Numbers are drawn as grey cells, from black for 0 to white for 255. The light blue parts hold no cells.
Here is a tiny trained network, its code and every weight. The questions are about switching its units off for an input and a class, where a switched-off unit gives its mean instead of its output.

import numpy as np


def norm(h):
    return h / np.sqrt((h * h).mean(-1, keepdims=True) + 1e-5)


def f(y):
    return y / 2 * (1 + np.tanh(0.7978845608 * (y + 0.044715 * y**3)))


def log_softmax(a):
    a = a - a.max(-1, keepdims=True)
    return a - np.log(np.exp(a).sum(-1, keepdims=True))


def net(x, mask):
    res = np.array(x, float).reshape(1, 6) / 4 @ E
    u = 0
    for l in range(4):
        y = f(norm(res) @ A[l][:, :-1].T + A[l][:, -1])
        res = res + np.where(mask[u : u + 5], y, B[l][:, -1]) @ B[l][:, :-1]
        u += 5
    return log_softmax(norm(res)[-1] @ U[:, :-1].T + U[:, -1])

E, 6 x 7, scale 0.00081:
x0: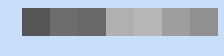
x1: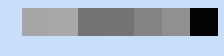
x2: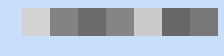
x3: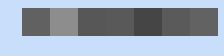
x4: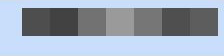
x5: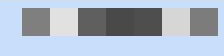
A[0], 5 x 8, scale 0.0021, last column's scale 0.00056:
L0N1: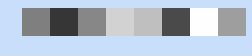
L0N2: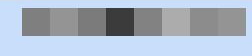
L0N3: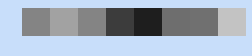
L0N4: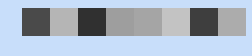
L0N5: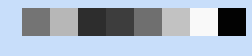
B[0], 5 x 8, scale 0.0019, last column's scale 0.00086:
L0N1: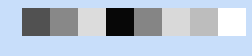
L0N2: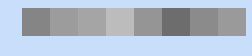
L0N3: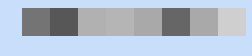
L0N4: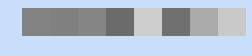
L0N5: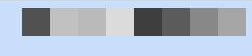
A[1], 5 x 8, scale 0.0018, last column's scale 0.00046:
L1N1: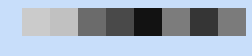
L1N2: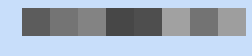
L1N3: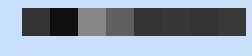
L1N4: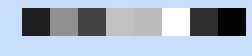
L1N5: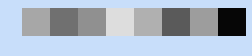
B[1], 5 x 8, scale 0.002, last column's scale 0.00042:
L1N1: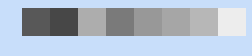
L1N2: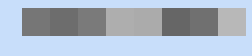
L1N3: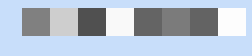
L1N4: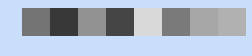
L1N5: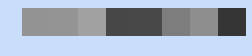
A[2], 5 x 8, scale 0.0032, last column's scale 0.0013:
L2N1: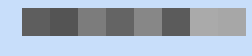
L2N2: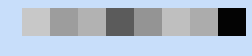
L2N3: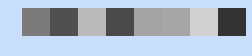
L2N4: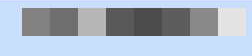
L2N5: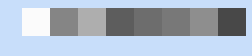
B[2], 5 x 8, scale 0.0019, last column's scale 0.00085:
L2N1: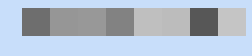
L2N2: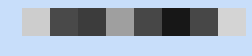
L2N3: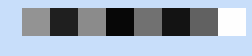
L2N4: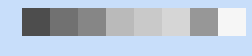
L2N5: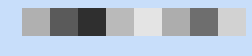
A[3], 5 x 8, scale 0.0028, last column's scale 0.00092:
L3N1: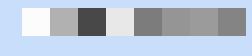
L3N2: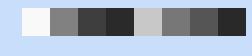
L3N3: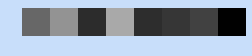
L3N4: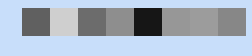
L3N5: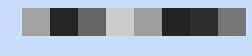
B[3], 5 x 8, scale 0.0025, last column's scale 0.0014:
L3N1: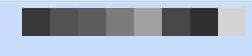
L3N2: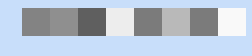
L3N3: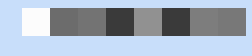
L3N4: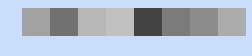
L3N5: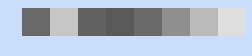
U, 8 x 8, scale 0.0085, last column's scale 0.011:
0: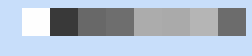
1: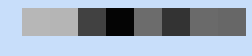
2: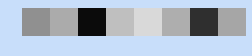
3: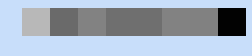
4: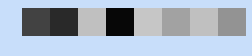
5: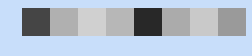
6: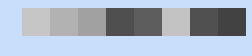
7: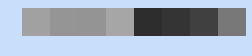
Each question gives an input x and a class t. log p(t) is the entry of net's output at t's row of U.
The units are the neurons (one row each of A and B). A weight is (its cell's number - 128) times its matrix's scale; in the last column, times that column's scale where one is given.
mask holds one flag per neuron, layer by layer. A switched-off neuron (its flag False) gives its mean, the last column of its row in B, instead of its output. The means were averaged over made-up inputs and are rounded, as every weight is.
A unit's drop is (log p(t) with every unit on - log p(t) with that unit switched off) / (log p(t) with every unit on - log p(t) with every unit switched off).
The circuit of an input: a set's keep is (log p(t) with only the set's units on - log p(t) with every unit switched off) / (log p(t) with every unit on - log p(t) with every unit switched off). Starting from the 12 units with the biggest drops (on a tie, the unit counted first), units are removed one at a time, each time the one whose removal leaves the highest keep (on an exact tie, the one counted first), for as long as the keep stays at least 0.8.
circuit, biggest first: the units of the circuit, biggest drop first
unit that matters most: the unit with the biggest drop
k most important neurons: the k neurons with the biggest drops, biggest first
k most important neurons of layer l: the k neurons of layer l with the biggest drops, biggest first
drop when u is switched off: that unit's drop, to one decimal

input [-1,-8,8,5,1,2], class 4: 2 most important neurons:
[L0N1; L1N3]
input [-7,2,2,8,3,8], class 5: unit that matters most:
L1N1
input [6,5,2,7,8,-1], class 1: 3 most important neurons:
[L3N3; L2N5; L2N4]
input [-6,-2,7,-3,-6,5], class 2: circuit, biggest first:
[L2N5; L3N1]
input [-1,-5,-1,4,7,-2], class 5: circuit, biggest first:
[L1N3; L0N1; L3N1]
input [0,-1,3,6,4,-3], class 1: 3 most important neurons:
[L1N3; L3N3; L0N5]
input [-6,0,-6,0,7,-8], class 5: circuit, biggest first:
[L3N1; L3N5]
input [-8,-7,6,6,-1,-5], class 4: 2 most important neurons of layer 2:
[L2N4; L2N2]
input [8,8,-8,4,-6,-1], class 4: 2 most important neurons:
[L1N4; L2N5]
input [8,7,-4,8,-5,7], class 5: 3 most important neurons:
[L2N5; L3N4; L0N5]
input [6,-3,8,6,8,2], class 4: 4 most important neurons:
[L0N1; L2N2; L2N5; L3N2]
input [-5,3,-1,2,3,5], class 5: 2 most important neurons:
[L1N1; L2N2]
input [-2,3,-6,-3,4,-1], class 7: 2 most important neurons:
[L1N3; L0N1]
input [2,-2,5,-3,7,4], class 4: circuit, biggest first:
[L0N1]
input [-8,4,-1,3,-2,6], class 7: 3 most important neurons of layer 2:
[L2N1; L2N2; L2N5]
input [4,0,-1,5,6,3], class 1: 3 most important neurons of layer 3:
[L3N3; L3N2; L3N1]
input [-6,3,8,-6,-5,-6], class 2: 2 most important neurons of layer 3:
[L3N2; L3N1]
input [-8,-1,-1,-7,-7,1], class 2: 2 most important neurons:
[L2N5; L3N1]
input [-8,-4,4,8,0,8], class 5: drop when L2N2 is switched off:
0.2
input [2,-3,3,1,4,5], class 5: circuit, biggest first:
[L0N5]
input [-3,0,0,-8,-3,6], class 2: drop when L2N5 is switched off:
0.3
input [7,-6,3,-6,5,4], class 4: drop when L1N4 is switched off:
0.0
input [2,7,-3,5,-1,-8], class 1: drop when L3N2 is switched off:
0.2
